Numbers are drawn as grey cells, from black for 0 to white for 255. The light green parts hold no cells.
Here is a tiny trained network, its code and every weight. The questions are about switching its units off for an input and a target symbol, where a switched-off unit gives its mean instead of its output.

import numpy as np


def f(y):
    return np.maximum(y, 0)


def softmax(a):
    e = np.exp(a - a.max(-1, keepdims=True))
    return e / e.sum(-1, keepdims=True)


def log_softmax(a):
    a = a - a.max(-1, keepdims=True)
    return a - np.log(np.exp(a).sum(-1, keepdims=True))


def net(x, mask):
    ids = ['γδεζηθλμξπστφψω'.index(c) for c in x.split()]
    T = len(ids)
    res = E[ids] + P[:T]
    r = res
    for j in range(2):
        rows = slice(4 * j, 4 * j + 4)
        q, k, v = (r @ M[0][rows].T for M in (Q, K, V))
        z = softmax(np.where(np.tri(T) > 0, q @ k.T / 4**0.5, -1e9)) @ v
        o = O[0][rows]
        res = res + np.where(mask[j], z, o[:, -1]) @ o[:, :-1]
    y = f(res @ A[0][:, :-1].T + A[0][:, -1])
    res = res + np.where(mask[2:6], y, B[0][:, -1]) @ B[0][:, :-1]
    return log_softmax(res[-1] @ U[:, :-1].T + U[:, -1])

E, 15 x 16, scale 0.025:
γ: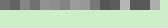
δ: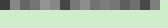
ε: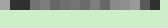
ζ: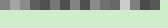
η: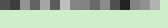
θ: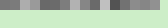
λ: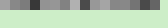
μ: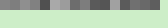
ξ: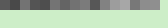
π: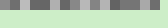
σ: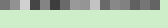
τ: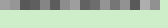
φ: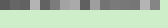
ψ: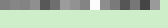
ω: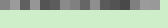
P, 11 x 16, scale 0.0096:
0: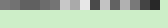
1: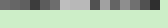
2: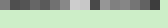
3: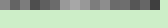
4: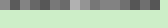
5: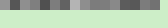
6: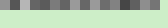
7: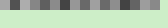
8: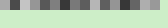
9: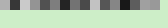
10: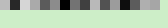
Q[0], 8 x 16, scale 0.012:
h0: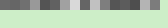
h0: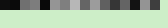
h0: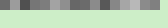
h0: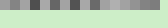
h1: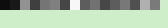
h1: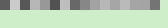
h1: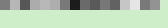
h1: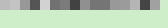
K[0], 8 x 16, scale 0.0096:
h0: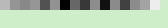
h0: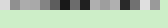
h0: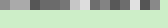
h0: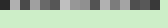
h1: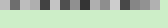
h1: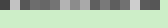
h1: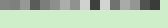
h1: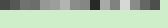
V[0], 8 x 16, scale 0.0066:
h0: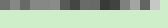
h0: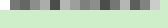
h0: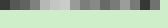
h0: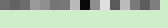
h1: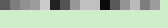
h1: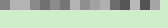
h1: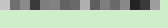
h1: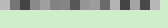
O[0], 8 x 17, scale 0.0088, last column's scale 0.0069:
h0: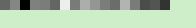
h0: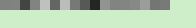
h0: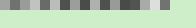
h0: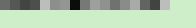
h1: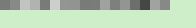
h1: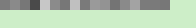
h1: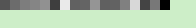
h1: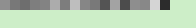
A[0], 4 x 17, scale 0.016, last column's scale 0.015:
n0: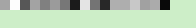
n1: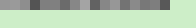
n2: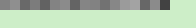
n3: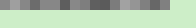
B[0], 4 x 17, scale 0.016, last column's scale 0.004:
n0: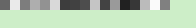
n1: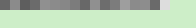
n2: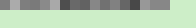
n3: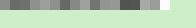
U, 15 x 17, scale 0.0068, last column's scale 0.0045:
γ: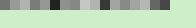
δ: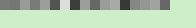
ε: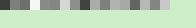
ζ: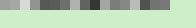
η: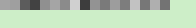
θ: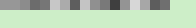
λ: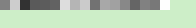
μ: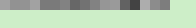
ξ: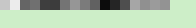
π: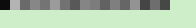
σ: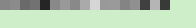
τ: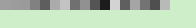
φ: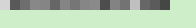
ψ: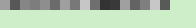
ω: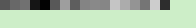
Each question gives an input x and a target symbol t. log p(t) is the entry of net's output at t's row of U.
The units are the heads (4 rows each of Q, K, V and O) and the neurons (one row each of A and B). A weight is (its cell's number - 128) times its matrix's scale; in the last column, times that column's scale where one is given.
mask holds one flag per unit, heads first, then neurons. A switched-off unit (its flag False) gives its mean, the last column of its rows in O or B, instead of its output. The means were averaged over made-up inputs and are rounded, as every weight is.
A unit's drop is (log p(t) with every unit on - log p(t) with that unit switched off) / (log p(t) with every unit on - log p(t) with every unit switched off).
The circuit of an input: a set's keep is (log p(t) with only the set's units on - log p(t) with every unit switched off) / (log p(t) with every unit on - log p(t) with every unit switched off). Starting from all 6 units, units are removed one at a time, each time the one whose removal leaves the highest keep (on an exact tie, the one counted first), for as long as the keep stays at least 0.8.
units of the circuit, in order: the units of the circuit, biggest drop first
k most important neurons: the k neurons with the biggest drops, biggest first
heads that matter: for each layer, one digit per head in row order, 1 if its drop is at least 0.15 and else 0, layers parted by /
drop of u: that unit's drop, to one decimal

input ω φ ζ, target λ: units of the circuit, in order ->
(h0; n3)
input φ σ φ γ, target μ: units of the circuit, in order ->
(h1; h0)
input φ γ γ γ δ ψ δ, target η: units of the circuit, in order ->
(h1)
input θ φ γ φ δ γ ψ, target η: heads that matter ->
01
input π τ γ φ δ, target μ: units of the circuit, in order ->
(h1; n3)
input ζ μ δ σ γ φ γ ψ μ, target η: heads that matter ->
01
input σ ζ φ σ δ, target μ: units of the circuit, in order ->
(n3; h0)
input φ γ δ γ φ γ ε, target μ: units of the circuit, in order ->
(h1; n3)
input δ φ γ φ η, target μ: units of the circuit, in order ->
(h1; h0)
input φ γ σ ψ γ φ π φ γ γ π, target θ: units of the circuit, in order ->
(n1; h0)
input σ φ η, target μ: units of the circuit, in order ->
(h0; h1)
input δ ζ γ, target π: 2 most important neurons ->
(n2; n3)
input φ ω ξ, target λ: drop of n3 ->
0.1
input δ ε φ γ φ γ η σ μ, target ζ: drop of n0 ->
0.0
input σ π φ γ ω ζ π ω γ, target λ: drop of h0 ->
1.1
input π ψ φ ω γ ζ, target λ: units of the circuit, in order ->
(h0)
